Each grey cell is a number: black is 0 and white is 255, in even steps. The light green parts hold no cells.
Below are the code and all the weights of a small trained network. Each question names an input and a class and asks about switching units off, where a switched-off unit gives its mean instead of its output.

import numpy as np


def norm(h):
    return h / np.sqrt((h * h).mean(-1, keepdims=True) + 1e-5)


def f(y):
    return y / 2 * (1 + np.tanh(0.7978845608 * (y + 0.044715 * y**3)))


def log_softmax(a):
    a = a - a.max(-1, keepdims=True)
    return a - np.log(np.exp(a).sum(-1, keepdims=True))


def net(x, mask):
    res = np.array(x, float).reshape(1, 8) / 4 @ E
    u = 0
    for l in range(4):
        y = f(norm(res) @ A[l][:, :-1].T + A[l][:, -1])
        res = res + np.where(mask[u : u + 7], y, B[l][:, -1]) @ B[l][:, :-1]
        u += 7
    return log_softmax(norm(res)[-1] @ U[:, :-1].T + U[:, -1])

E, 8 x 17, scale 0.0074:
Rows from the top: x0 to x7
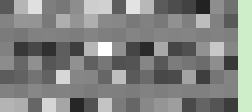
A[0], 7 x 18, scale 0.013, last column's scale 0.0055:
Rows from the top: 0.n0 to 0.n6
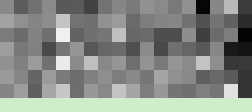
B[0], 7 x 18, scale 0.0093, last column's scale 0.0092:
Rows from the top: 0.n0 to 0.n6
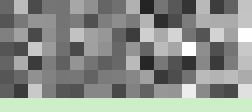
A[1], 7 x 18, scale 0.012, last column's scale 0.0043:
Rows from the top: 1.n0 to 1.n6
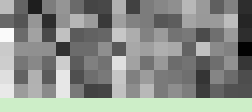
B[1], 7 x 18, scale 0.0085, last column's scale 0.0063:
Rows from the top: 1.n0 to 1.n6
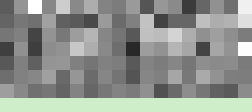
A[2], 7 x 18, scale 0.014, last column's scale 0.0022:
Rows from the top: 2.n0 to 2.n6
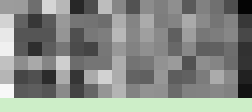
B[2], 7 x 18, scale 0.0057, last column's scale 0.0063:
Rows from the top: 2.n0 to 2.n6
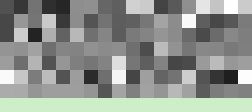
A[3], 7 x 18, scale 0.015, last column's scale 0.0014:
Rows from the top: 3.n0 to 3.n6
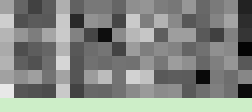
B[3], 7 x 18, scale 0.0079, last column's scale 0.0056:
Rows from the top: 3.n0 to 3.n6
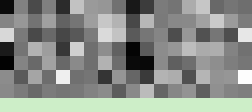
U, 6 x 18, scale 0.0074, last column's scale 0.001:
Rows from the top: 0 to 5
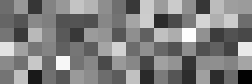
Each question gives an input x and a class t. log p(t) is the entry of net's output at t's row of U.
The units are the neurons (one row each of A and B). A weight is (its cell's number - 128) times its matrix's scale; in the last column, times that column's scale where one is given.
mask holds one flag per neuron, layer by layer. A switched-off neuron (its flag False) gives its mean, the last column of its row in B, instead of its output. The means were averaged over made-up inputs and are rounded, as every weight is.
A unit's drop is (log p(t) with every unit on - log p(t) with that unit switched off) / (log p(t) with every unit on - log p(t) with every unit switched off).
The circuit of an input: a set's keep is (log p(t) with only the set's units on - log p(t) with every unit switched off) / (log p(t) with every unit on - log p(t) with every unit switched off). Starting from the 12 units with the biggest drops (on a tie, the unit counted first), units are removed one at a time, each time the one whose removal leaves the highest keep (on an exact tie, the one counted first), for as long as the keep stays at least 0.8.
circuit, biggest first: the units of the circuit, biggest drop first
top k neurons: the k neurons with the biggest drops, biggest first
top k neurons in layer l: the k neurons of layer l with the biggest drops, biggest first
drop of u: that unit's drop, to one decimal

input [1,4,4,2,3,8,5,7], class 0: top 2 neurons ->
(0.n2, 1.n1)
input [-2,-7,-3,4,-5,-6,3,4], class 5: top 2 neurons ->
(0.n0, 0.n2)
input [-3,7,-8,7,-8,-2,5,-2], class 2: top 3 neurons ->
(0.n6, 0.n0, 3.n2)
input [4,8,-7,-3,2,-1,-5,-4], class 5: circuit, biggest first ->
(0.n4)
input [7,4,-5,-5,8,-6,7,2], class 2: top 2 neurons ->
(0.n3, 0.n2)
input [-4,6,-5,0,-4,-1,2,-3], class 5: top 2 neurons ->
(0.n4, 0.n3)
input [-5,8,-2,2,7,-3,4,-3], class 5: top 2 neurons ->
(0.n4, 0.n6)
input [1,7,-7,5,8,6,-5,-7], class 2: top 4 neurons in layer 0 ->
(0.n3, 0.n1, 0.n5, 0.n0)
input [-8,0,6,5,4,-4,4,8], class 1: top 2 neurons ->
(2.n0, 0.n5)
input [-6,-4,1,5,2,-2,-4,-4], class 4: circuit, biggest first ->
(1.n0, 0.n6)
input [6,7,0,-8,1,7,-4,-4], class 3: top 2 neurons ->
(3.n2, 1.n3)
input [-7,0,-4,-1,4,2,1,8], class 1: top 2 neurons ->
(2.n0, 0.n1)
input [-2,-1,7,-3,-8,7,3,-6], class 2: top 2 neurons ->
(0.n6, 1.n3)
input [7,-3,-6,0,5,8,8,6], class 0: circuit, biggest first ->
(0.n2)
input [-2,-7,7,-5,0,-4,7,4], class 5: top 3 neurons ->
(0.n0, 2.n5, 0.n2)
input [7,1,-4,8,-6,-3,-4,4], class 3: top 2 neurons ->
(2.n5, 1.n0)
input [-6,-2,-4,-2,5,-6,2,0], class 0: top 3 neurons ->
(1.n3, 0.n6, 3.n5)
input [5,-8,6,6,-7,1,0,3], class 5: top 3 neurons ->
(0.n0, 0.n3, 1.n0)
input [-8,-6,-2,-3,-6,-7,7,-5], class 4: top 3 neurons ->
(1.n0, 0.n2, 0.n3)
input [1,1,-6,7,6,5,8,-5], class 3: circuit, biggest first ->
(2.n5)
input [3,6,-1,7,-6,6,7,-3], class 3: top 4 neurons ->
(2.n5, 1.n3, 0.n3, 0.n0)
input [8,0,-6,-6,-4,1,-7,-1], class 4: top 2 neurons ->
(3.n5, 2.n5)
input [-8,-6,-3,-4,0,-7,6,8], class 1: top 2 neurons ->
(2.n0, 0.n2)
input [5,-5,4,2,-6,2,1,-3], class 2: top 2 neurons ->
(0.n6, 0.n4)
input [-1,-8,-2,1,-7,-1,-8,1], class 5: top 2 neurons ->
(0.n0, 0.n3)
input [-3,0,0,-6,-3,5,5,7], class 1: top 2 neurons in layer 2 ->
(2.n0, 2.n5)
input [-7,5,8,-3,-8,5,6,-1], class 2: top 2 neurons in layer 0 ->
(0.n6, 0.n0)
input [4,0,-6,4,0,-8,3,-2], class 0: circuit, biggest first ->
(1.n3)
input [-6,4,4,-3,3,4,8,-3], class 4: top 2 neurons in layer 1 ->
(1.n0, 1.n3)
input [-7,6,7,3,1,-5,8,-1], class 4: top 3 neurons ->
(1.n0, 0.n2, 0.n0)
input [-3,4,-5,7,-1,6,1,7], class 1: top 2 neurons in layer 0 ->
(0.n1, 0.n4)
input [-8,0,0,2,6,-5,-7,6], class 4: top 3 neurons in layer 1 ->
(1.n0, 1.n1, 1.n3)
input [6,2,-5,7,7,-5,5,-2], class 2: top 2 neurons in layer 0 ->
(0.n3, 0.n2)
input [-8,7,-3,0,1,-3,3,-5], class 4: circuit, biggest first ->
(1.n0)
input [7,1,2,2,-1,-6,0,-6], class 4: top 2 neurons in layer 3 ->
(3.n5, 3.n2)
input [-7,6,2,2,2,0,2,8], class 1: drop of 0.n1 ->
0.1
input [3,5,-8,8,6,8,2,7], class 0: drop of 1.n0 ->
-0.2
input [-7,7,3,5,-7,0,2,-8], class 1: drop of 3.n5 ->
0.2
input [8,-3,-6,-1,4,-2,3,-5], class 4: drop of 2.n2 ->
0.0
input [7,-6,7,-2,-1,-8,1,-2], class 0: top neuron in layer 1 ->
(1.n3)
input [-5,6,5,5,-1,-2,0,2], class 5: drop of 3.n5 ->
0.1
